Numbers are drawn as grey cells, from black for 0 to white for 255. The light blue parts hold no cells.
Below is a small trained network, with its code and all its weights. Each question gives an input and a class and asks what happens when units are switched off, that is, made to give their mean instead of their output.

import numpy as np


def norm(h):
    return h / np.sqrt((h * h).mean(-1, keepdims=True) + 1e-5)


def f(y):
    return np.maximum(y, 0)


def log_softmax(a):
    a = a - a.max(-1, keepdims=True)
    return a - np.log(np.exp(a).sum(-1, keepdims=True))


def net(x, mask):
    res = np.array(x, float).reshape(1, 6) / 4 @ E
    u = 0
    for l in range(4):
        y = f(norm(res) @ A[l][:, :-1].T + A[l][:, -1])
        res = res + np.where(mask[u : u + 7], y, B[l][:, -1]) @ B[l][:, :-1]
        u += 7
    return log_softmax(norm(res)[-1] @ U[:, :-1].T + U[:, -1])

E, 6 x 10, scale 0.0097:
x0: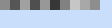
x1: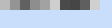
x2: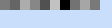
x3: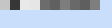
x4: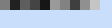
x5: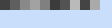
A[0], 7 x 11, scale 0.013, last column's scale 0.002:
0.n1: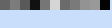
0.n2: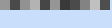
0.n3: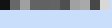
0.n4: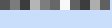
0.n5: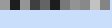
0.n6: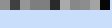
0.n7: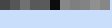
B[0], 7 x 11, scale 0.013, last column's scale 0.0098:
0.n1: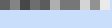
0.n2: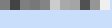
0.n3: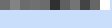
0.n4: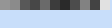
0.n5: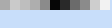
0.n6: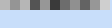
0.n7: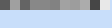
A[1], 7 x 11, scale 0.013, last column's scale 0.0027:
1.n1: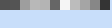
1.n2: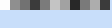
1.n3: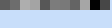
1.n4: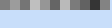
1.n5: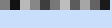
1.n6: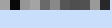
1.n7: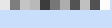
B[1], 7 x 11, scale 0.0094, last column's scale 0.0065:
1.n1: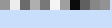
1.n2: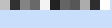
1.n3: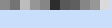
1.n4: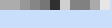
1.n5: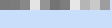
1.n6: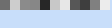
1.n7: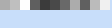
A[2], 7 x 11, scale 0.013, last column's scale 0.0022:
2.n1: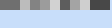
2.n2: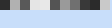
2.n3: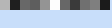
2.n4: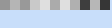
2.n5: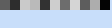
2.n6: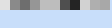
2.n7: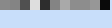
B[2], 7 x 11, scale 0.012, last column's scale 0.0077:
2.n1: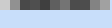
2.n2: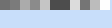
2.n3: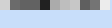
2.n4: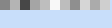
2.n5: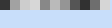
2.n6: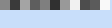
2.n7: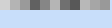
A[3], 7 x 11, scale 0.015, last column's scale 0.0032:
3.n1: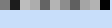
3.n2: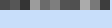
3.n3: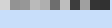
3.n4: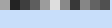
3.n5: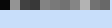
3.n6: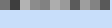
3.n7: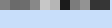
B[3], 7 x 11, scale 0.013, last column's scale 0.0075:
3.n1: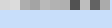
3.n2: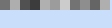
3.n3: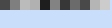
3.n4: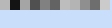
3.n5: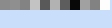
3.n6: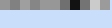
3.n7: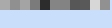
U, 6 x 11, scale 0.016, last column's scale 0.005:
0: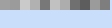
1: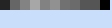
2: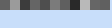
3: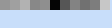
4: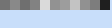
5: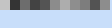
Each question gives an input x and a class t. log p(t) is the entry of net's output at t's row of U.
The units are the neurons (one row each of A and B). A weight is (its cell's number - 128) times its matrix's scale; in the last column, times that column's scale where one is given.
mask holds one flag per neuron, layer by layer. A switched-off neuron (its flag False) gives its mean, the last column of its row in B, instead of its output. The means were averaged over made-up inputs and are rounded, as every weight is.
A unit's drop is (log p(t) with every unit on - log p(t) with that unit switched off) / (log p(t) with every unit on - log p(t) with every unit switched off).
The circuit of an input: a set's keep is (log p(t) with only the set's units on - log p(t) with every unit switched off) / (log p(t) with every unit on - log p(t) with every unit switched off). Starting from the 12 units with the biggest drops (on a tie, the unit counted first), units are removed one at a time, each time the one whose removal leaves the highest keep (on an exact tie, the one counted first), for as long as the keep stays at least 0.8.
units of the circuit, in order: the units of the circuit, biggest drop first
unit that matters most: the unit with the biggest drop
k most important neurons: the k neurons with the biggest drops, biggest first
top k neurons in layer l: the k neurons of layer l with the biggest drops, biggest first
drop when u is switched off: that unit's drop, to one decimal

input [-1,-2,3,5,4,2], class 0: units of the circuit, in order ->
[0.n2]
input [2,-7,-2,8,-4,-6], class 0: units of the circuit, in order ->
[0.n4, 1.n1]
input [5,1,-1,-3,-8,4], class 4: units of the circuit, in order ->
[0.n4, 2.n4, 0.n5]
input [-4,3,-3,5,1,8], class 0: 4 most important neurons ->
[0.n2, 1.n6, 0.n3, 1.n2]
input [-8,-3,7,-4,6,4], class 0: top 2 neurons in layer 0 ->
[0.n2, 0.n4]
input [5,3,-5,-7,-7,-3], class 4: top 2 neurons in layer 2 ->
[2.n2, 2.n4]
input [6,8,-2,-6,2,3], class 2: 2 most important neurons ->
[0.n1, 3.n5]
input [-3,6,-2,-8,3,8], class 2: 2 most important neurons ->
[3.n5, 0.n2]
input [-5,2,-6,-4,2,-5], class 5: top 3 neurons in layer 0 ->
[0.n5, 0.n3, 0.n7]
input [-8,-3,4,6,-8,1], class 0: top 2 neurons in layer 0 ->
[0.n4, 0.n3]
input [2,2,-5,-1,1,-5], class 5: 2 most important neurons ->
[0.n5, 0.n7]
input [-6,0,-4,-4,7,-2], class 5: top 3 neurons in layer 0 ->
[0.n5, 0.n3, 0.n7]
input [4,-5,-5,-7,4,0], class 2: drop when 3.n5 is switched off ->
0.2
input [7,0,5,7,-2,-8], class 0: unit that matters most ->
0.n4
